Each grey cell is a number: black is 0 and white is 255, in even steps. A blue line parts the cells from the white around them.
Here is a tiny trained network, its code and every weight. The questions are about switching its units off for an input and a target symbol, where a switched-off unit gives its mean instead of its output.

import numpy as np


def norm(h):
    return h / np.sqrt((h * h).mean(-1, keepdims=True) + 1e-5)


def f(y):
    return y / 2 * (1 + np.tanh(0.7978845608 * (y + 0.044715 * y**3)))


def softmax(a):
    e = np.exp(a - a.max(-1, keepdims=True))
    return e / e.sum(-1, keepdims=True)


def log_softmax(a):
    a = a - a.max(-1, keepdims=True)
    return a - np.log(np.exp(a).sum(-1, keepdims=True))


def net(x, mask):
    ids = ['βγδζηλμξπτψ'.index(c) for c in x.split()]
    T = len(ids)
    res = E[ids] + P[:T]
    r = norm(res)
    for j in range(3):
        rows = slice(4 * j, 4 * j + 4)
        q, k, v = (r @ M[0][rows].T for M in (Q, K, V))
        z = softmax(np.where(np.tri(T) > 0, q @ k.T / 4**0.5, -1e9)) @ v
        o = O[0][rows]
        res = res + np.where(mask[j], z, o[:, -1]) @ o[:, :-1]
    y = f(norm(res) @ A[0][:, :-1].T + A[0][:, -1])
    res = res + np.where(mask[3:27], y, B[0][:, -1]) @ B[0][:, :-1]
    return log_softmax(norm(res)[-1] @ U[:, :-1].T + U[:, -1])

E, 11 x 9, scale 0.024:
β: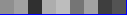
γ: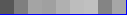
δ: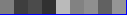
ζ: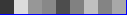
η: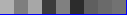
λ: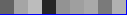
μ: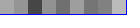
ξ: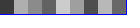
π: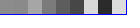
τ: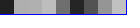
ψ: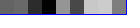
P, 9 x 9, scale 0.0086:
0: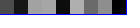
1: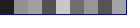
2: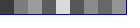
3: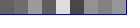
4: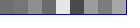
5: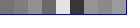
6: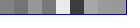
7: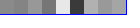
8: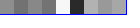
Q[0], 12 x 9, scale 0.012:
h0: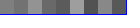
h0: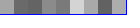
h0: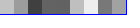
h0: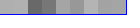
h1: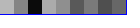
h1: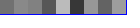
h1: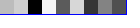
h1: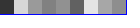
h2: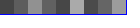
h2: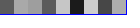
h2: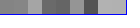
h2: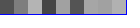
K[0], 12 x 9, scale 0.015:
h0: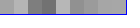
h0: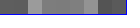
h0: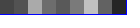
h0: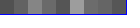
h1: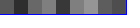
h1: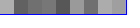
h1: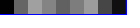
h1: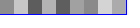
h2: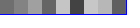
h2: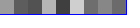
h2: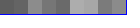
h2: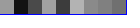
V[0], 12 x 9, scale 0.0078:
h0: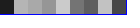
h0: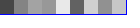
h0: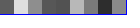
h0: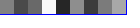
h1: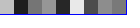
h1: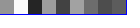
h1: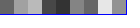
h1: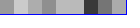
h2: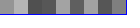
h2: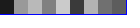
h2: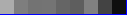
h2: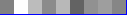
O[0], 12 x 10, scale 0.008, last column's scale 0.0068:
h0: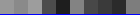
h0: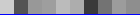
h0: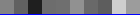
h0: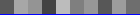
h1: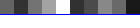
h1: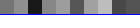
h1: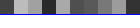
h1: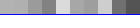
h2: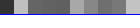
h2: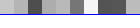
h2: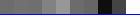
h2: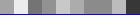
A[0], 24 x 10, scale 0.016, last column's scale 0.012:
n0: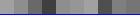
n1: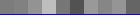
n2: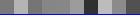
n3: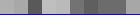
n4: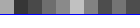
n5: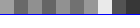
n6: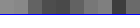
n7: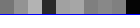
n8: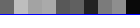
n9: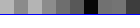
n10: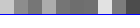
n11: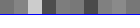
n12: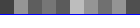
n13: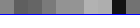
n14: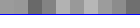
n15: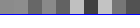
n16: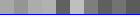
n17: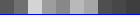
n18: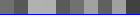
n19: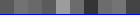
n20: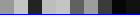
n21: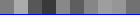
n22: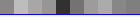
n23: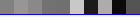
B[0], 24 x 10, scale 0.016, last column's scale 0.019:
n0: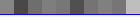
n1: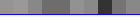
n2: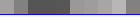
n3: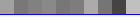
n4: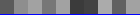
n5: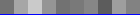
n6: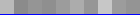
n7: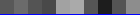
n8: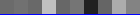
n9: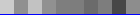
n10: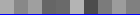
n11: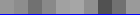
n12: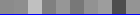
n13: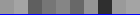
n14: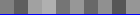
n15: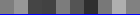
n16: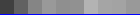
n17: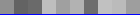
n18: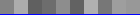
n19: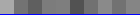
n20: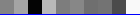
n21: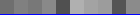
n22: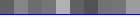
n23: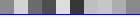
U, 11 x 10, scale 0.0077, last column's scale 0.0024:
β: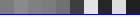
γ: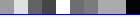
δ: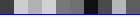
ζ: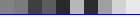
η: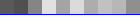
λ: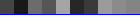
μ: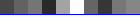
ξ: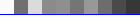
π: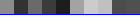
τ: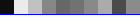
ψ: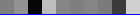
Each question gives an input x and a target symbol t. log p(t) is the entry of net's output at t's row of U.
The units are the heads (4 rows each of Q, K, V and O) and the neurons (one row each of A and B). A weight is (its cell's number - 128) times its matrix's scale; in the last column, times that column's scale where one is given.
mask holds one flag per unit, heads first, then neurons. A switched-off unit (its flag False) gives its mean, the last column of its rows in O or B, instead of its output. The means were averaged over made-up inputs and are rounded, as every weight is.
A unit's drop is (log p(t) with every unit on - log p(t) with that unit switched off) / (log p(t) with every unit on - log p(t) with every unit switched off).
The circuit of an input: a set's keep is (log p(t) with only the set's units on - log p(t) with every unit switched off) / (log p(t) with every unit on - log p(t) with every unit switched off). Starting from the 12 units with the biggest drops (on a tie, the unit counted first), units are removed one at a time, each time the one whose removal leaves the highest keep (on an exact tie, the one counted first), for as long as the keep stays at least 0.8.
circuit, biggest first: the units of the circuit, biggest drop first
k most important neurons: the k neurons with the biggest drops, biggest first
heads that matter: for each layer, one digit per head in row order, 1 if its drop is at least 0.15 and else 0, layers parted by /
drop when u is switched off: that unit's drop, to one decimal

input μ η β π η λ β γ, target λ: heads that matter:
011
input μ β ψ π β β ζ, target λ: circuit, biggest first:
h2, h1
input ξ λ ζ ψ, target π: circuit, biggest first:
n20, n21
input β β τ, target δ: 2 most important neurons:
n8, n20
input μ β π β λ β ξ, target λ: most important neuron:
n20
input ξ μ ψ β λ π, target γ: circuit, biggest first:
h2, n22, h1, n20
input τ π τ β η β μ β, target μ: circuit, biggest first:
h2, h0, n20, n7
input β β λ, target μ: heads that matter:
000
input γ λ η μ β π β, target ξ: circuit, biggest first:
h2, h0, n20, n9
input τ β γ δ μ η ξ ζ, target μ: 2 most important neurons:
n7, n20
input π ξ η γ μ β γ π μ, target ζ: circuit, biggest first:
h2, n20
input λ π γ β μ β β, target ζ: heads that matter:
101
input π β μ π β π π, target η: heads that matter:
111
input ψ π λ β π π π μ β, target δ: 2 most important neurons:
n8, n20
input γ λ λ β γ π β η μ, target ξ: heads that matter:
110
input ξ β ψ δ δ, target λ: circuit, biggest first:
n4, n20
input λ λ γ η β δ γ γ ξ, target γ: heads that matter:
100
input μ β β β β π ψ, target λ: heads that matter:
011
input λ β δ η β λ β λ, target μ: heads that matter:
010
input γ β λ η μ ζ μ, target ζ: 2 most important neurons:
n2, n15
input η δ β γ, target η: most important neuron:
n17
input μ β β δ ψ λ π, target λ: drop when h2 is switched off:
0.6
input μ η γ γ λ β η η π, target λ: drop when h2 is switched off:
0.7
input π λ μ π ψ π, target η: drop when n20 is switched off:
0.2
